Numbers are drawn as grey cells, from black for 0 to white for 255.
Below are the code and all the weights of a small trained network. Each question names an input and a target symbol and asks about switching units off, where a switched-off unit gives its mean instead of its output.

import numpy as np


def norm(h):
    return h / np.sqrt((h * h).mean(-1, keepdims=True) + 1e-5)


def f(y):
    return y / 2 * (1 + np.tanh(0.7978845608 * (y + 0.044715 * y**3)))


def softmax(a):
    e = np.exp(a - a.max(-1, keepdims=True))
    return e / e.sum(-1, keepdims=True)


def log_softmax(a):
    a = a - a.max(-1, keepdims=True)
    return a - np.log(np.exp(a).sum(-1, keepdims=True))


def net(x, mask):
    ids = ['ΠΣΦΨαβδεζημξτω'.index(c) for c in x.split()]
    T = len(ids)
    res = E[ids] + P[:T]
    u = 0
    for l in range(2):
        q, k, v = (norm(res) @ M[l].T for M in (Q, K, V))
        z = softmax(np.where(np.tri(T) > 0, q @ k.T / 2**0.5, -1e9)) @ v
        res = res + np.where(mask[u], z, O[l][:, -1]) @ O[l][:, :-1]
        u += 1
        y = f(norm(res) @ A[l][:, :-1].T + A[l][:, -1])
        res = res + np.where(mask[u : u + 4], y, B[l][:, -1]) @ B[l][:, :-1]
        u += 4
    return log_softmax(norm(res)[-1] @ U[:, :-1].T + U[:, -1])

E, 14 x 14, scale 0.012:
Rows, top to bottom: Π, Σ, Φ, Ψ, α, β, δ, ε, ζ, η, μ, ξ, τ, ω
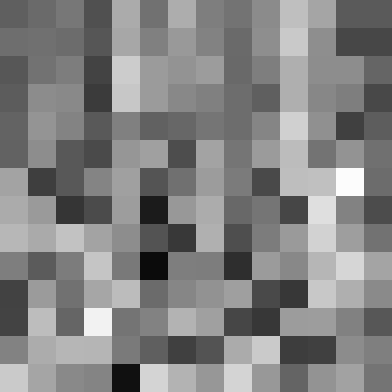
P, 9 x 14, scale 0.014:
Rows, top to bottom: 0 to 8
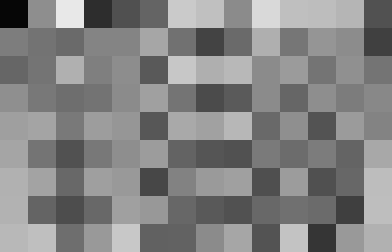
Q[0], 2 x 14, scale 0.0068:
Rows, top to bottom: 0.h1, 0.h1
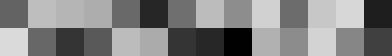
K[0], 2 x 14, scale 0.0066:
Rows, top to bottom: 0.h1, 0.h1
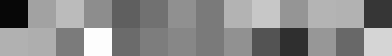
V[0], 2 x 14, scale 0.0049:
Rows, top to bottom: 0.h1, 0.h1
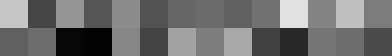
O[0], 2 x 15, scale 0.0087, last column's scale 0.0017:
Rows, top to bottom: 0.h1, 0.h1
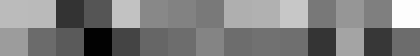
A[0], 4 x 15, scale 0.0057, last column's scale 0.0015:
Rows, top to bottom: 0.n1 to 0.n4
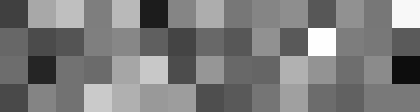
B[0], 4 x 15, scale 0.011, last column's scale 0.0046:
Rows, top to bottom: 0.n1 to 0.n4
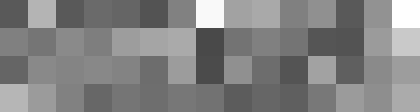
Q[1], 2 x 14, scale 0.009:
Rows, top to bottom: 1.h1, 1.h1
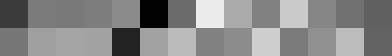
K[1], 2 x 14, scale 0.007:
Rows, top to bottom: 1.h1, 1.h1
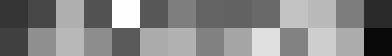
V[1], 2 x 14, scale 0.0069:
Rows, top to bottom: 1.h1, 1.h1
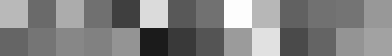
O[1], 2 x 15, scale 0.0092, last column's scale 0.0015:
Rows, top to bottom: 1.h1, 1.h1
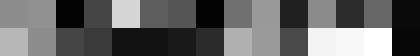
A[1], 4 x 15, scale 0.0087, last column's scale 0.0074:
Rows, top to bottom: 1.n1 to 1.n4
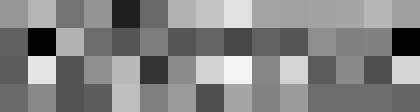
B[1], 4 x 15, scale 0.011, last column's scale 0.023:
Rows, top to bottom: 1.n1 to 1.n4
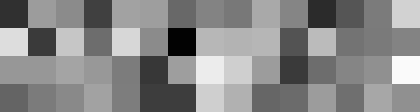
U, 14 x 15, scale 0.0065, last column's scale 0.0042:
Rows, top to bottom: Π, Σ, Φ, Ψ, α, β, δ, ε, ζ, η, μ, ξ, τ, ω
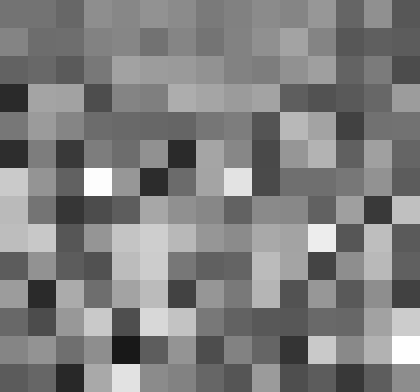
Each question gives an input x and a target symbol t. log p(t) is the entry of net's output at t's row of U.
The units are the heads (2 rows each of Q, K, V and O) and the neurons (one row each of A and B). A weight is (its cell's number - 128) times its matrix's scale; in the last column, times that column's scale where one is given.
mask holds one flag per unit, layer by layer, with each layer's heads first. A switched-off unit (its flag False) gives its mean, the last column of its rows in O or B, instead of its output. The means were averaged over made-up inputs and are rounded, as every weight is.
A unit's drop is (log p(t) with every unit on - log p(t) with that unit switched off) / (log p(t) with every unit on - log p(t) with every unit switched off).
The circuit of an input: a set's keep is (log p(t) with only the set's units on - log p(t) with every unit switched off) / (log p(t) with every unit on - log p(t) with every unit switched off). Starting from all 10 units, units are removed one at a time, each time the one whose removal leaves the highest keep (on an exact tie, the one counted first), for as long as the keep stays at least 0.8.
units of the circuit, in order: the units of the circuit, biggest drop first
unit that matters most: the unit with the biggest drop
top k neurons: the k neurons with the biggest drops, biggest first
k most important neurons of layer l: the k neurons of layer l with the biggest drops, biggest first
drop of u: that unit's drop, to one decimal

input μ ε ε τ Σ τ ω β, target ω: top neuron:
[0.n1]
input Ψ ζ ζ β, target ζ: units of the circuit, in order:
[0.h1 1.n1 1.n3 0.n1]
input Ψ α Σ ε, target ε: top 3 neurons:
[1.n3 1.n1 0.n1]
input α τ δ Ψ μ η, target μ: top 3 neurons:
[1.n2 0.n1 1.n3]
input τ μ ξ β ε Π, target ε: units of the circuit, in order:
[0.h1 1.n3 1.n1]
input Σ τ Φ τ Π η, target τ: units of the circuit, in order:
[1.h1 0.n1]
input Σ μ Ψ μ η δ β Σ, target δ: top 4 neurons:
[1.n1 0.n1 1.n4 0.n2]
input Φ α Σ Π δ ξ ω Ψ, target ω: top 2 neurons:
[0.n1 1.n3]
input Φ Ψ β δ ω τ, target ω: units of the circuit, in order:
[1.h1 0.n1]
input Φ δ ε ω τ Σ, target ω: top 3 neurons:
[1.n3 0.n1 0.n2]
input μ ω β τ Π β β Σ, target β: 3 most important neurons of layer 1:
[1.n3 1.n4 1.n1]
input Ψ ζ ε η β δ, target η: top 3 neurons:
[1.n3 0.n1 0.n4]
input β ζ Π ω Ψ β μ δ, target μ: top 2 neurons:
[1.n2 1.n3]
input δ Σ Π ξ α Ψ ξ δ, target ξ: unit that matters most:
1.h1
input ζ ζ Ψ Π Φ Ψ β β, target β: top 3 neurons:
[1.n3 0.n1 1.n4]
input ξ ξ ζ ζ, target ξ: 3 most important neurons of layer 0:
[0.n4 0.n2 0.n1]
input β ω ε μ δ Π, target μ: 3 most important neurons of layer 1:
[1.n2 1.n3 1.n1]
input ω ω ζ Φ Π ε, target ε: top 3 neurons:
[1.n3 0.n1 1.n1]
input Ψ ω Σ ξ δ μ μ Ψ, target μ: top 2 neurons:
[1.n2 1.n3]
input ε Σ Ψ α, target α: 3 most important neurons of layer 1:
[1.n3 1.n1 1.n4]
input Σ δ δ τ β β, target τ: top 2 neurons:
[0.n3 1.n1]
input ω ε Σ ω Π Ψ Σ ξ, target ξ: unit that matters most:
0.n4
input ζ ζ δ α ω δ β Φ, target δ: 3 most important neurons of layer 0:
[0.n1 0.n2 0.n3]
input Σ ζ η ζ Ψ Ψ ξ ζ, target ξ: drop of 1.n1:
0.1
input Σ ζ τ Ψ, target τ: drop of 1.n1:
0.2
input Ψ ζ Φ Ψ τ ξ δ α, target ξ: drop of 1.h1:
0.5
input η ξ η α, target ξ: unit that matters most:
0.n4
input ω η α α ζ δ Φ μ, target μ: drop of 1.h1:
0.1
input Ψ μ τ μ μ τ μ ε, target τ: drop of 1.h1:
0.9
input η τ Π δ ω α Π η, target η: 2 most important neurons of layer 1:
[1.n3 1.n4]
